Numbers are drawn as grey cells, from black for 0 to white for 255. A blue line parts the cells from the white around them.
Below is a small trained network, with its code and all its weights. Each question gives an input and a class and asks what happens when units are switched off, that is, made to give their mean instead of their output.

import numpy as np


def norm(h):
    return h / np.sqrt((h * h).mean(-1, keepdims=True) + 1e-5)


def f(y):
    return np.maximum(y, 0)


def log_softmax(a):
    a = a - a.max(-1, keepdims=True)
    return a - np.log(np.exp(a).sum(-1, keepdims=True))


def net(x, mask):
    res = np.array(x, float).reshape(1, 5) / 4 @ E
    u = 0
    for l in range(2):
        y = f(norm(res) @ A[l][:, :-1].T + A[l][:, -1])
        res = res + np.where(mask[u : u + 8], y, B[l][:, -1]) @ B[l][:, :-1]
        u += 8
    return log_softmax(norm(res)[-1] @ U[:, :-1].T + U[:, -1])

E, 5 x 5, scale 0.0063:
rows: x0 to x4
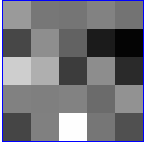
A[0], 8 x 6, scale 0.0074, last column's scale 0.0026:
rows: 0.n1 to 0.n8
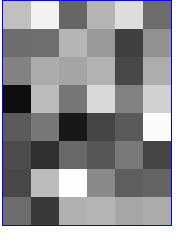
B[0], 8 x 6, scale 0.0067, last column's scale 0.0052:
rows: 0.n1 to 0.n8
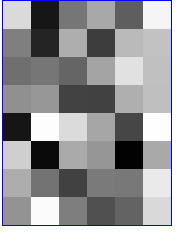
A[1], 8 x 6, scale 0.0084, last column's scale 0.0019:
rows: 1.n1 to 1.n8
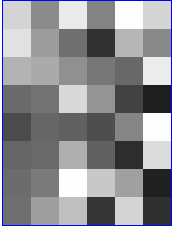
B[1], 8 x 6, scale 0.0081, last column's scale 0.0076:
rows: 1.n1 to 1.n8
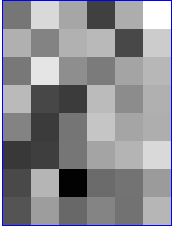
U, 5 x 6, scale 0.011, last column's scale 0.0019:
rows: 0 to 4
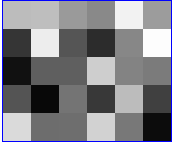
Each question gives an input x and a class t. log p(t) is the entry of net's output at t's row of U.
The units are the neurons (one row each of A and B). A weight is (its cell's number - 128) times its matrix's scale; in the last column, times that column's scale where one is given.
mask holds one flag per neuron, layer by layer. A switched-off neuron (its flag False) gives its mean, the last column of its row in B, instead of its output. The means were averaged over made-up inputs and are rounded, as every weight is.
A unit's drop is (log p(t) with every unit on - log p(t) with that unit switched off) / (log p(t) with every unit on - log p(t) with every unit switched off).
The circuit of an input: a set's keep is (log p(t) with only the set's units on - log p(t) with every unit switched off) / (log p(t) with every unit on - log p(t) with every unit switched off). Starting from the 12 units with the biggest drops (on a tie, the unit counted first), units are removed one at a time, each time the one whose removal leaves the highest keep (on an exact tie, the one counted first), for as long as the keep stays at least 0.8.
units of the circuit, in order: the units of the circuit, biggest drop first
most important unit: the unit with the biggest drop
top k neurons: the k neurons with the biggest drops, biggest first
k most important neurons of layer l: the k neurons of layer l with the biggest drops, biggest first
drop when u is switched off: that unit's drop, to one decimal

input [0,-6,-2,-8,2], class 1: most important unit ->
1.n1
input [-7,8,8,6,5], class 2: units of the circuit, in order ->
(1.n1, 1.n6)
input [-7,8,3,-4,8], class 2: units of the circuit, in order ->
(1.n1, 1.n6)
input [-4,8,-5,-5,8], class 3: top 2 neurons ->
(0.n2, 0.n7)
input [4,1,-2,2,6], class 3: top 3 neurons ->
(0.n2, 0.n5, 0.n7)
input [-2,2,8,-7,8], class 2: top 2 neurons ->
(1.n6, 0.n1)
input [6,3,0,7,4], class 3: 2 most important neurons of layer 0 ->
(0.n2, 0.n7)
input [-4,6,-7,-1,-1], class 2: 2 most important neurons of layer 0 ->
(0.n5, 0.n1)
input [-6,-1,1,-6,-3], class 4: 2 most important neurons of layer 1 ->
(1.n1, 1.n6)
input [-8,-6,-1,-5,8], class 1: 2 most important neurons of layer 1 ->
(1.n7, 1.n8)
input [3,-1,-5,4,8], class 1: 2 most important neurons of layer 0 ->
(0.n8, 0.n1)
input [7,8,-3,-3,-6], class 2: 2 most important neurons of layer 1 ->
(1.n1, 1.n6)
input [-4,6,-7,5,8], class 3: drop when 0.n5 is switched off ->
0.2
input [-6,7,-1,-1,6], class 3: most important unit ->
0.n2
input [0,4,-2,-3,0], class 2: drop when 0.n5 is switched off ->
0.2
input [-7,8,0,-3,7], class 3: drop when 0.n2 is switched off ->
0.2
